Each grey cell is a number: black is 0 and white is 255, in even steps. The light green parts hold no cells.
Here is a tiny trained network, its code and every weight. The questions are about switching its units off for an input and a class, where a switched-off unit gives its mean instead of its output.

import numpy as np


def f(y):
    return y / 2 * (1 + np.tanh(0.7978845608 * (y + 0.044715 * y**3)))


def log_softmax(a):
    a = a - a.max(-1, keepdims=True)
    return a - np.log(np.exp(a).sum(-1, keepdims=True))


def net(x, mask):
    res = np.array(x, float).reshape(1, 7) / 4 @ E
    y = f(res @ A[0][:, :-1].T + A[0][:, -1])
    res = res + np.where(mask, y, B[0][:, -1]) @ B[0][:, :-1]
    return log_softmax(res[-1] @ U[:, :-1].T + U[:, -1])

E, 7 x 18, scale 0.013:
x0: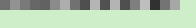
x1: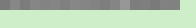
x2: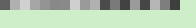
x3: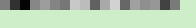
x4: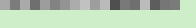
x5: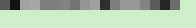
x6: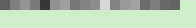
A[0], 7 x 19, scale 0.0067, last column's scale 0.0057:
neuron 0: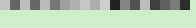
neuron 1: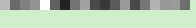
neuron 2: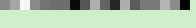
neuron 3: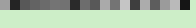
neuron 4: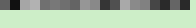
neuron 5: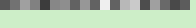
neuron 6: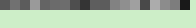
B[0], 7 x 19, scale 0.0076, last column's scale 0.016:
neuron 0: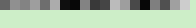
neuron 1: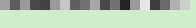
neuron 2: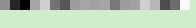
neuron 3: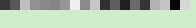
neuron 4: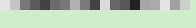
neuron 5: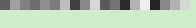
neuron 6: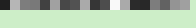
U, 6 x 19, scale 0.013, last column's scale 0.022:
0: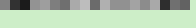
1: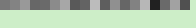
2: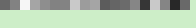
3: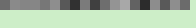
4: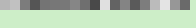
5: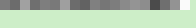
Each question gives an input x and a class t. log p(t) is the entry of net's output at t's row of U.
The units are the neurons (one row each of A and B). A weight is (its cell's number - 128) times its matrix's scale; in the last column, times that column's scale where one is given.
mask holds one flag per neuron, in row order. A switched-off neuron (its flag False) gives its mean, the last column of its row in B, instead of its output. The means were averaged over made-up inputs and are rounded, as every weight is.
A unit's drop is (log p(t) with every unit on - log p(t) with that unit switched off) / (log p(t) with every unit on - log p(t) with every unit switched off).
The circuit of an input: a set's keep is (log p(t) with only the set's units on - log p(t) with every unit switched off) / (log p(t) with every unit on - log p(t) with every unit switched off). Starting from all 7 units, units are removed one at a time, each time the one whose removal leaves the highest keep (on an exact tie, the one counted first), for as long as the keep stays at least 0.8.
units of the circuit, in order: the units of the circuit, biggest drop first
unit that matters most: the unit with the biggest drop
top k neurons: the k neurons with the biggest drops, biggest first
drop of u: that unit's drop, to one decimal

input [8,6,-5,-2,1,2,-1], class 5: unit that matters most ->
neuron 5
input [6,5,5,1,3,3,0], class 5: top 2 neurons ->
(neuron 3; neuron 5)
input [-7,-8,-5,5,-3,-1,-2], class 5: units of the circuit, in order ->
(neuron 2; neuron 1)
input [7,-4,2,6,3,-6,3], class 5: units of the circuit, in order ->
(neuron 2; neuron 4; neuron 5)
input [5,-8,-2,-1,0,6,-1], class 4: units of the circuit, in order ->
(neuron 4; neuron 5)
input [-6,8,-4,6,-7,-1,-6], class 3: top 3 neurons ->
(neuron 2; neuron 6; neuron 5)
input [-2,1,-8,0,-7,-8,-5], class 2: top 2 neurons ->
(neuron 3; neuron 4)
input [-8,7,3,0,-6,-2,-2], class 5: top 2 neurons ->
(neuron 1; neuron 0)
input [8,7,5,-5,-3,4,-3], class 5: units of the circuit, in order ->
(neuron 3; neuron 5; neuron 1)
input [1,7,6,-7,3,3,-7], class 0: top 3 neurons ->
(neuron 2; neuron 5; neuron 3)
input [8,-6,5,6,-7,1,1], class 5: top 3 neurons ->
(neuron 2; neuron 0; neuron 3)
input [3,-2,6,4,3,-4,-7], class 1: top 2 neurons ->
(neuron 3; neuron 2)
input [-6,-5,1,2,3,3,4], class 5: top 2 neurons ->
(neuron 2; neuron 5)
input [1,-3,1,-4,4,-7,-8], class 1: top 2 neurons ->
(neuron 1; neuron 4)
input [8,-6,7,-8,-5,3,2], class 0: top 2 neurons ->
(neuron 2; neuron 3)
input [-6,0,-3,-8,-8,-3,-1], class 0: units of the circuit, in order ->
(neuron 2)
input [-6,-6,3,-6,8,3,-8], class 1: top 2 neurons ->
(neuron 1; neuron 6)
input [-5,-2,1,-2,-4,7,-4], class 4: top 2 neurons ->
(neuron 4; neuron 5)
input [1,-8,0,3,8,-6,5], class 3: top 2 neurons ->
(neuron 0; neuron 4)
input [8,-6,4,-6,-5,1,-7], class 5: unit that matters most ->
neuron 5
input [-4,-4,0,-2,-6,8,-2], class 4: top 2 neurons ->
(neuron 4; neuron 0)
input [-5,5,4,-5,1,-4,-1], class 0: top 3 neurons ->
(neuron 2; neuron 3; neuron 4)
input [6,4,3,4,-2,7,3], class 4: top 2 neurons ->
(neuron 4; neuron 2)
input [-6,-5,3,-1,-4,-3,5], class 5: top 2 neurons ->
(neuron 5; neuron 3)
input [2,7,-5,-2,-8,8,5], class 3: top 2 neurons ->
(neuron 6; neuron 1)
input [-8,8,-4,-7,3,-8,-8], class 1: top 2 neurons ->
(neuron 1; neuron 4)
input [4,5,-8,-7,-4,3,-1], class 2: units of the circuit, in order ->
(neuron 3)
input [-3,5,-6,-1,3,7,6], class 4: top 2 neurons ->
(neuron 4; neuron 1)
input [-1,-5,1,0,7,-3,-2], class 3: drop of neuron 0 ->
0.5
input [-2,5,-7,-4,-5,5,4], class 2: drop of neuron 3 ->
1.1
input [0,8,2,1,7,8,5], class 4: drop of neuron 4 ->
1.1
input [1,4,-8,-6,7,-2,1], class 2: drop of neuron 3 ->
1.1
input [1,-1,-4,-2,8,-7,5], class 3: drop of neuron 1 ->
0.0
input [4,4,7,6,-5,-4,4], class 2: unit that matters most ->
neuron 2
